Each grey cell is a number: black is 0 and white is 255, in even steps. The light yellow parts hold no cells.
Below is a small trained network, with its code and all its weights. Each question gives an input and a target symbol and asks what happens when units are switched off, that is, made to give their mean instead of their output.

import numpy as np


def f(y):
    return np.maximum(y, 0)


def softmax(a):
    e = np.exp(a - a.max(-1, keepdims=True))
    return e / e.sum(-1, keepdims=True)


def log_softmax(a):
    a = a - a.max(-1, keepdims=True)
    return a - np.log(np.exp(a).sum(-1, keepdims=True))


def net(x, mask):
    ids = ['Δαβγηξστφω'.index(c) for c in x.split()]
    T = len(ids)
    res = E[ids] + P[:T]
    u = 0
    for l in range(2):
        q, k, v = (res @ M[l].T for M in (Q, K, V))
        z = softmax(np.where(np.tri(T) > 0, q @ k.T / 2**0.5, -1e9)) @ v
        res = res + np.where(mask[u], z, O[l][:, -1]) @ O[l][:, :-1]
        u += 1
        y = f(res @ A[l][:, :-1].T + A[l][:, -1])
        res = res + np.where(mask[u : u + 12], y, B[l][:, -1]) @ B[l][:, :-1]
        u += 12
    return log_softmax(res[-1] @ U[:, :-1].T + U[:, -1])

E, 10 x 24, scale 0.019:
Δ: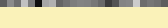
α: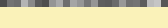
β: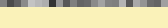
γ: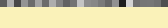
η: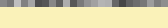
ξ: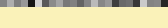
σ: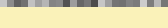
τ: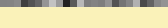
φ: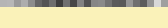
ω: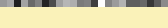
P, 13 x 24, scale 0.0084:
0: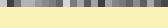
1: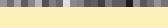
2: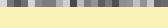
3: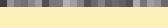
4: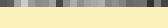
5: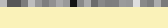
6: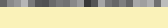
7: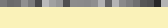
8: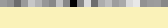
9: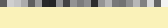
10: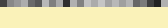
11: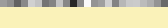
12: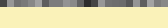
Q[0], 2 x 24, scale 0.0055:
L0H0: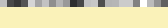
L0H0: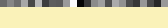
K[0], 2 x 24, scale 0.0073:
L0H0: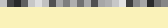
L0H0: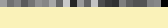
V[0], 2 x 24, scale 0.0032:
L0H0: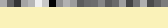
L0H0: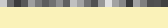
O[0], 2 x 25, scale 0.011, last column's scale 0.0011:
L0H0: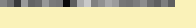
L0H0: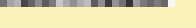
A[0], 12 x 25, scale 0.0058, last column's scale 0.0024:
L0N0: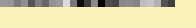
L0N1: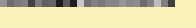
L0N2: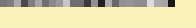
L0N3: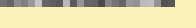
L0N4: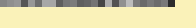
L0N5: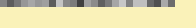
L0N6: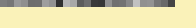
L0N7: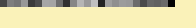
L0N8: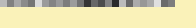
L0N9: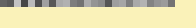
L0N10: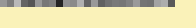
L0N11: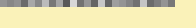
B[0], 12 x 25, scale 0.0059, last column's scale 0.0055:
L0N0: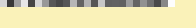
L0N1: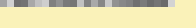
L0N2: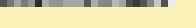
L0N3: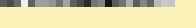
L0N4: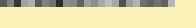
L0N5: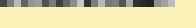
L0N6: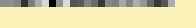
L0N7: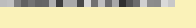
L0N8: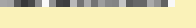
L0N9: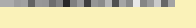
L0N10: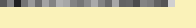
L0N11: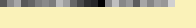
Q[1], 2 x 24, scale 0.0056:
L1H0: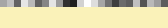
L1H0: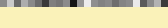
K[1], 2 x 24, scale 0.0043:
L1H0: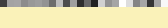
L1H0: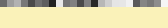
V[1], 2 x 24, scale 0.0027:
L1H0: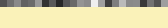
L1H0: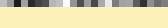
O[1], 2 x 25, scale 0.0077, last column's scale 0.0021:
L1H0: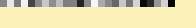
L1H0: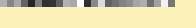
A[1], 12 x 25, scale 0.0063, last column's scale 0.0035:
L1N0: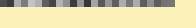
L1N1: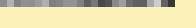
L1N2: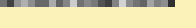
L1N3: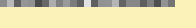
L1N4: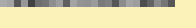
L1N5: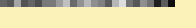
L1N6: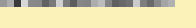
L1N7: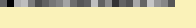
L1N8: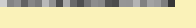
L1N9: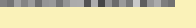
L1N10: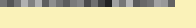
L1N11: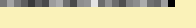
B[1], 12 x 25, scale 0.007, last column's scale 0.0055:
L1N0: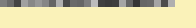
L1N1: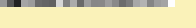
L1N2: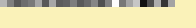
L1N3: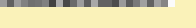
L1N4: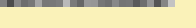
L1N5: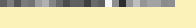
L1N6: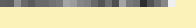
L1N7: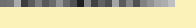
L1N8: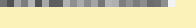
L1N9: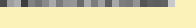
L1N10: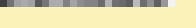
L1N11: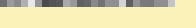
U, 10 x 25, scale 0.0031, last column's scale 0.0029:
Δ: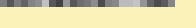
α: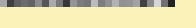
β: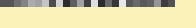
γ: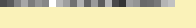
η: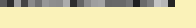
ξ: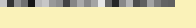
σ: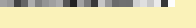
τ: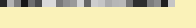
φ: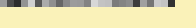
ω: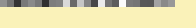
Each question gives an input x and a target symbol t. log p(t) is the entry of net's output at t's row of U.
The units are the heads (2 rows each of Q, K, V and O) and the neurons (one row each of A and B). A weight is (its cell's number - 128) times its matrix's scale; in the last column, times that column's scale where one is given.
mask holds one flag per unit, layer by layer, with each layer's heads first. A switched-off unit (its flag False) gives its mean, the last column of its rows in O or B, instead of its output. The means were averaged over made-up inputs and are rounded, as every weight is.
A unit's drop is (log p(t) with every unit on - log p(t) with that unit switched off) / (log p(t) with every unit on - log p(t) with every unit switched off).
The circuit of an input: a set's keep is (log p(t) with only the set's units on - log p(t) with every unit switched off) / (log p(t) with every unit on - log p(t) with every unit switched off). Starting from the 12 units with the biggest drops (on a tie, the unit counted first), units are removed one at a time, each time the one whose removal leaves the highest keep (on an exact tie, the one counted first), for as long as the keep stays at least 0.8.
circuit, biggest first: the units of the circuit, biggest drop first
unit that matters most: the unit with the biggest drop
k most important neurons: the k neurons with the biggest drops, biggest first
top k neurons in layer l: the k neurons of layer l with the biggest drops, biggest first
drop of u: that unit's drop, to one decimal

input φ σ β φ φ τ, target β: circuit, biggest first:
[L0N5 L1N3 L1H0 L0H0]
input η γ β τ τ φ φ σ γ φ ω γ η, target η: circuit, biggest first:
[L1N7 L0H0 L0N3]
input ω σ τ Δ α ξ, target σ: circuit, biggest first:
[L0N11 L0H0 L1H0 L1N5]
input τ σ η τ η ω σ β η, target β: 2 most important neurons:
[L0N11 L0N5]
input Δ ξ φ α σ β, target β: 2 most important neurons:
[L1N0 L0N5]
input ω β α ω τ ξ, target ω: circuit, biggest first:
[L0H0 L1H0 L1N11 L1N6]
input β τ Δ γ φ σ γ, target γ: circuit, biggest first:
[L0H0 L1N10 L0N3 L0N8]
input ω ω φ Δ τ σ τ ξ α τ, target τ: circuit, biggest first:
[L0H0 L0N2 L1N9]
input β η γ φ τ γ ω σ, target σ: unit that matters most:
L0N11
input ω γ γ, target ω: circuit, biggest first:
[L1H0 L0H0 L1N11 L1N6]
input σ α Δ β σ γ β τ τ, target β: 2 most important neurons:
[L1N3 L0N5]
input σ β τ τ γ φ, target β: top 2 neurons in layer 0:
[L0N5 L0N1]
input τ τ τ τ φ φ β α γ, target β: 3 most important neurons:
[L1N3 L0N5 L1N6]
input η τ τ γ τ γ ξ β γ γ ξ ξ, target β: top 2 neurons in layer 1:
[L1N3 L1N11]
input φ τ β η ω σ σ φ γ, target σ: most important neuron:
[L0N11]
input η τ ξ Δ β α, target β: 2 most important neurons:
[L1N3 L0N5]
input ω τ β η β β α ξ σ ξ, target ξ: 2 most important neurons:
[L0N0 L0N8]
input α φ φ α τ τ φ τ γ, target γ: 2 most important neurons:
[L1N10 L0N3]
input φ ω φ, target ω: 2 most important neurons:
[L1N6 L1N11]
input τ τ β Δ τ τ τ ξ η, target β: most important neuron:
[L1N3]
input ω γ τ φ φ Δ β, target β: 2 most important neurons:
[L1N0 L0N7]
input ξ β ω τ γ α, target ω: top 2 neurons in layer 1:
[L1N6 L1N11]
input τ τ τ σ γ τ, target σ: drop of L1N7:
0.0
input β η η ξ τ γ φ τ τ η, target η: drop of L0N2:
0.1
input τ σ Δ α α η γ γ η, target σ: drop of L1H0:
0.8
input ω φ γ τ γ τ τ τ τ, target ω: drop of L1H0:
0.4
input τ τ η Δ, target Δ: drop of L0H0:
0.3
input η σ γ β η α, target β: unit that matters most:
L0H0
